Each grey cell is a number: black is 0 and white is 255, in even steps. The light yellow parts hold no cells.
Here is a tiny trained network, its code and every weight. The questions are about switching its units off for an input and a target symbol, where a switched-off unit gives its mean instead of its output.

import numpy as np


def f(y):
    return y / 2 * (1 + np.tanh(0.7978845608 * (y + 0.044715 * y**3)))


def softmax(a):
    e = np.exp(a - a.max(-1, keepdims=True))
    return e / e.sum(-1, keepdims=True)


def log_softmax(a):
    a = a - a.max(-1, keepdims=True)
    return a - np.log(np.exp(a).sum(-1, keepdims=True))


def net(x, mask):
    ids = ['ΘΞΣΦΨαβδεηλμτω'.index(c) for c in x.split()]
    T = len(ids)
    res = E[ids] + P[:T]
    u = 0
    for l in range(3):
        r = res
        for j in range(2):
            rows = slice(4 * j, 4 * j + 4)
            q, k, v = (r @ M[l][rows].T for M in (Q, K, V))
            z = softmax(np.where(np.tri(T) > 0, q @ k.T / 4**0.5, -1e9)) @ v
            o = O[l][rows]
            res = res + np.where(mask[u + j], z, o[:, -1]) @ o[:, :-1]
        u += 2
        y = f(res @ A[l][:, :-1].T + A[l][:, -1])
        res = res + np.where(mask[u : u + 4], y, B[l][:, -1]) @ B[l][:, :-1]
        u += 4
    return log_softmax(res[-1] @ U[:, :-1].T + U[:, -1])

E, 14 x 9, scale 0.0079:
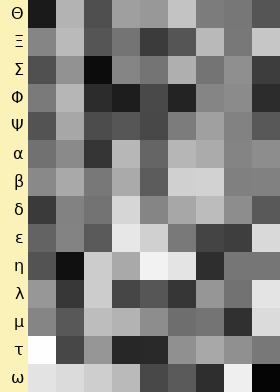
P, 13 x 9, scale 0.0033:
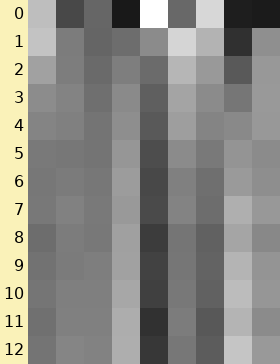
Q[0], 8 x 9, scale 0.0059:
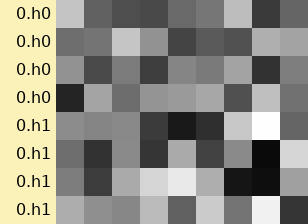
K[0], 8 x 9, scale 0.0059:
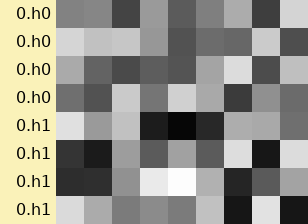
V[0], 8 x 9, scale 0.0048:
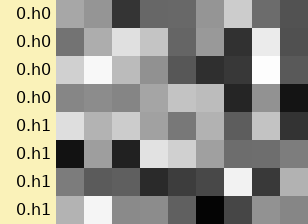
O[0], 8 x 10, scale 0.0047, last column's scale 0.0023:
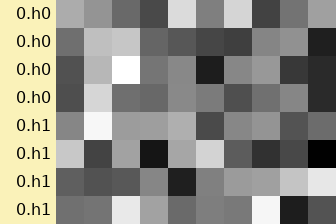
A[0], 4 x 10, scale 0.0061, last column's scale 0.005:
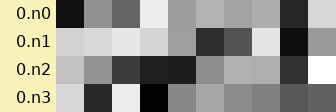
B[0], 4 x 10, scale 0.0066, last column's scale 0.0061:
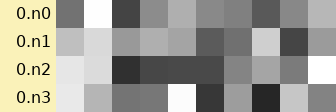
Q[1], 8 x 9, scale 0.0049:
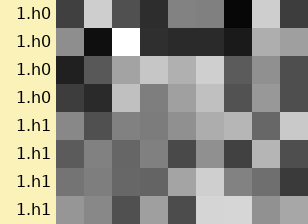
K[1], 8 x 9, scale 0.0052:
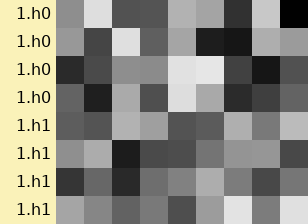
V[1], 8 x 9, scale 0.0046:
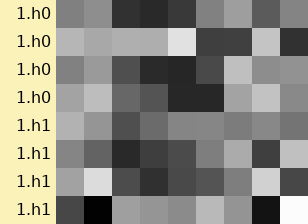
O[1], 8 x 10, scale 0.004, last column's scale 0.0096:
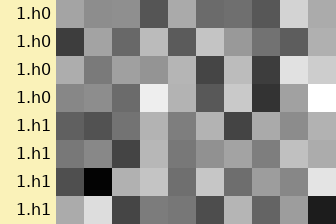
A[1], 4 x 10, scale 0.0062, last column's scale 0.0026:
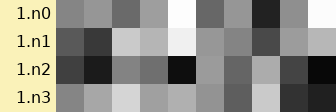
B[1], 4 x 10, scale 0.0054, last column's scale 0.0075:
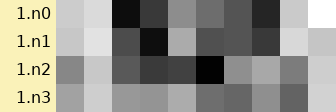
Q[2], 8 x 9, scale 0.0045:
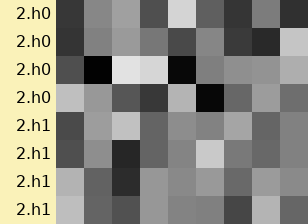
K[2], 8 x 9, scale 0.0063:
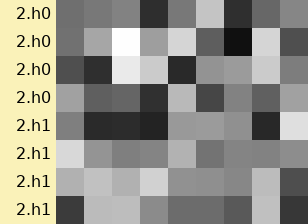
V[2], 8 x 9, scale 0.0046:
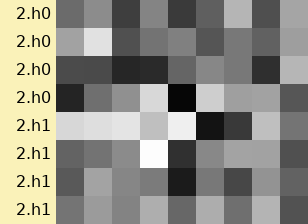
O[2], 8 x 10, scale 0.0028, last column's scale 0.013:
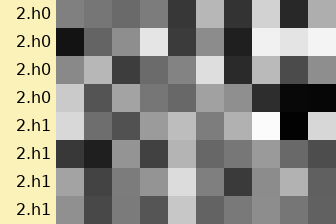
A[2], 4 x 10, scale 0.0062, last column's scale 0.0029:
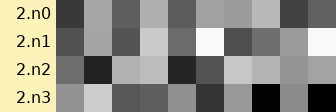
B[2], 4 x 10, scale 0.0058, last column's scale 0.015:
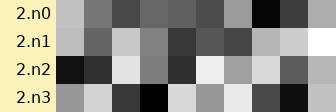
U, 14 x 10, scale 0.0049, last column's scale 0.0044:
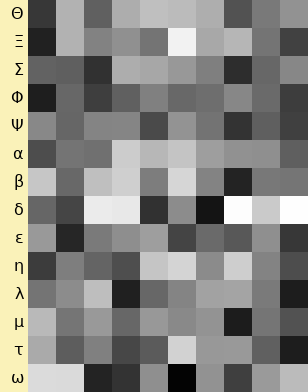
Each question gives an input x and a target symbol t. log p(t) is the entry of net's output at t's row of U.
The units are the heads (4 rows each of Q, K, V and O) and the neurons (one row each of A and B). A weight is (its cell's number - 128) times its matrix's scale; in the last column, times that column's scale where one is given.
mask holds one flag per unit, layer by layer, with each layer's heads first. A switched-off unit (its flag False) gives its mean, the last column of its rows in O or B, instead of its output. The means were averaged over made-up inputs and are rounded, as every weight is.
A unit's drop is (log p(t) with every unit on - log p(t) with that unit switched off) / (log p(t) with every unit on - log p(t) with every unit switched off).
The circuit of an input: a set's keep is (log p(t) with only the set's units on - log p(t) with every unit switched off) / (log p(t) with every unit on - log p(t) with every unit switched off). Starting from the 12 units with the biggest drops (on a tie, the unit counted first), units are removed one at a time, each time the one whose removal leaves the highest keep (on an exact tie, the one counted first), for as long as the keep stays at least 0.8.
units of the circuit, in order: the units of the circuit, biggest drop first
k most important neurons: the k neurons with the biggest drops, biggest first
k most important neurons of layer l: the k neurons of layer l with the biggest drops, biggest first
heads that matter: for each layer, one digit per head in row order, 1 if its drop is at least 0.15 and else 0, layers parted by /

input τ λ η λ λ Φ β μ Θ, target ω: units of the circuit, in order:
[0.n0, 2.n2]
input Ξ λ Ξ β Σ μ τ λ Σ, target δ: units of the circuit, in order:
[2.n3]
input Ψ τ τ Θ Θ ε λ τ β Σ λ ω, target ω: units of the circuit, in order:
[2.n0, 0.n1, 0.h1]
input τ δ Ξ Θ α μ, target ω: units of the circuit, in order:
[1.h1, 2.n2]
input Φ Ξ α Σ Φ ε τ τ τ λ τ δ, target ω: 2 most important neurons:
[0.n0, 1.n1]
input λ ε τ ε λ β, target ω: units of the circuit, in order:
[1.h1, 2.n2]
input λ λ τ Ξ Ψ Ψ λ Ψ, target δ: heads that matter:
00 / 01 / 10
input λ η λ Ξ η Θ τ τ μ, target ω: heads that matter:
01 / 11 / 00
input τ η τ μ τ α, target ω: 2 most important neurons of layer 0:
[0.n2, 0.n0]
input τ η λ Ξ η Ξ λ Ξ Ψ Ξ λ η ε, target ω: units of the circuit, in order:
[0.h1, 1.n0]
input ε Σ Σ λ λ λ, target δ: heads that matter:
01 / 00 / 00
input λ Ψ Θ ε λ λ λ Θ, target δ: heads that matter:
10 / 00 / 10
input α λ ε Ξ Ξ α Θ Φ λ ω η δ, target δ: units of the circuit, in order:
[0.h0, 1.h1, 0.h1, 0.n1]
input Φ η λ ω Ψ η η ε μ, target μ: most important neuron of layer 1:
[1.n3]
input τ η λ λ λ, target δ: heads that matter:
00 / 00 / 00
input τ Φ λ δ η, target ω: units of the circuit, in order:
[0.h1, 1.n1]
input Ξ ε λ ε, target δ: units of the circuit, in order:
[0.n2, 2.n3]
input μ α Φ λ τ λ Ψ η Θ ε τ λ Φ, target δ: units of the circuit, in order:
[2.n3, 1.n0]
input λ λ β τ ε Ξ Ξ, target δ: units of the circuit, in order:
[1.n1, 2.n3]
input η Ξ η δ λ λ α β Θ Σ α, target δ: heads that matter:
00 / 00 / 10
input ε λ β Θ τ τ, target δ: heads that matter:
01 / 01 / 10
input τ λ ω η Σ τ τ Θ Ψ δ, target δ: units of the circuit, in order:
[2.n3]
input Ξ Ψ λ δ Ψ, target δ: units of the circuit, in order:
[2.n3, 1.n0]
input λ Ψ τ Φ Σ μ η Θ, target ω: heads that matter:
01 / 10 / 00
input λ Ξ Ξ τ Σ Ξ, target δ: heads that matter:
00 / 01 / 10
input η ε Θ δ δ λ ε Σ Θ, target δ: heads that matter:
01 / 00 / 10
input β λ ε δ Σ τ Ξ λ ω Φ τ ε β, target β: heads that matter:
11 / 10 / 10
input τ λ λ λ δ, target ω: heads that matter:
01 / 01 / 00
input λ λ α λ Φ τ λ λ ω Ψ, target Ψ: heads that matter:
11 / 11 / 10
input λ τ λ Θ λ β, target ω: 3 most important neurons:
[0.n0, 2.n2, 0.n2]
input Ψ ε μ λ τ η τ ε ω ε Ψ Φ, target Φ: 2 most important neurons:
[1.n2, 2.n0]
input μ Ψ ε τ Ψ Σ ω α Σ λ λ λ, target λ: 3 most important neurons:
[2.n2, 0.n1, 2.n3]
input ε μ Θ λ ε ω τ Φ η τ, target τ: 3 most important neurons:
[0.n1, 0.n2, 2.n0]
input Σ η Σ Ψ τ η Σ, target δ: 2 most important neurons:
[2.n1, 0.n3]
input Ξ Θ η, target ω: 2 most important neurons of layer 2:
[2.n2, 2.n3]
